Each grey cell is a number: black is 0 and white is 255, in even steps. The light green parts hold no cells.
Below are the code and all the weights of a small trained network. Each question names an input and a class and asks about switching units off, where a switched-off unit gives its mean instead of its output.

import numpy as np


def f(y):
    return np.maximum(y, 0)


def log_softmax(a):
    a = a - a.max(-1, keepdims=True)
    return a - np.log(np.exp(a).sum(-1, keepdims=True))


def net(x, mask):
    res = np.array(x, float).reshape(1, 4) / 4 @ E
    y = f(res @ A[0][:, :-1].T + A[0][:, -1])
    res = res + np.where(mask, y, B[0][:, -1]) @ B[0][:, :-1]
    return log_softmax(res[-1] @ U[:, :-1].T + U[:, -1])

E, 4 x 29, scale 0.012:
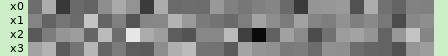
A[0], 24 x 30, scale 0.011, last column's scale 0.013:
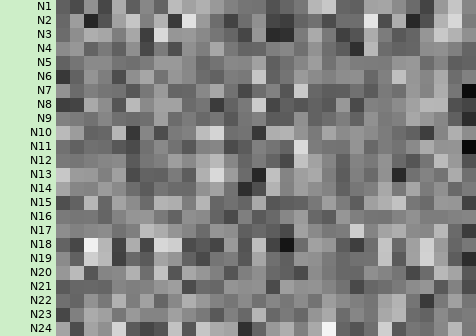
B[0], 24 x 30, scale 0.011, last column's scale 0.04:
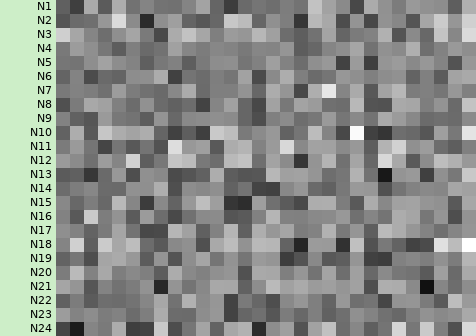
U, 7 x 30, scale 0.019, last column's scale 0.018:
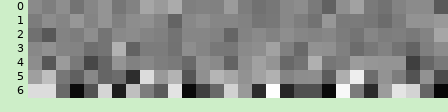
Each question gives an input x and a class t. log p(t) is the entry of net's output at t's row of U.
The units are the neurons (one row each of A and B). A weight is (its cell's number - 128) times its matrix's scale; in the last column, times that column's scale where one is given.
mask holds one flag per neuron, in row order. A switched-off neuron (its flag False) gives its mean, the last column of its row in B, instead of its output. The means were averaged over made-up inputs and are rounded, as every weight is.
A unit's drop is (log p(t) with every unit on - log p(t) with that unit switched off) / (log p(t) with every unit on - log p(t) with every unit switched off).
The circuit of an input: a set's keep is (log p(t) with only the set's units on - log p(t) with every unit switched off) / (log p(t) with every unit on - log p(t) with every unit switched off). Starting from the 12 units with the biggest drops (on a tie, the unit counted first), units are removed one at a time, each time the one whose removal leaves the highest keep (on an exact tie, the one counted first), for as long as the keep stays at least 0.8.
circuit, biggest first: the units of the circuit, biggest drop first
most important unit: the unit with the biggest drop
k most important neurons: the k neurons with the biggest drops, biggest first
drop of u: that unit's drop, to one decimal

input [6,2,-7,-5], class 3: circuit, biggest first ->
(N18, N24, N2)
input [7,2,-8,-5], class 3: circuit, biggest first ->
(N18, N24, N2)
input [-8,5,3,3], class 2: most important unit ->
N24
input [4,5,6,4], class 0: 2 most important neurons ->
(N10, N18)
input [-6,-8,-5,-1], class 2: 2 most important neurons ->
(N10, N3)
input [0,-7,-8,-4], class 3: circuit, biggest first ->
(N24, N18, N2)
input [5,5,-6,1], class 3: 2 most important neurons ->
(N18, N24)
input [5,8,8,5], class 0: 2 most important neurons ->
(N18, N10)
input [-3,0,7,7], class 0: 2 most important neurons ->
(N10, N3)
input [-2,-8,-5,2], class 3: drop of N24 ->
0.2
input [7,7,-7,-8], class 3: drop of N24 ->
0.2
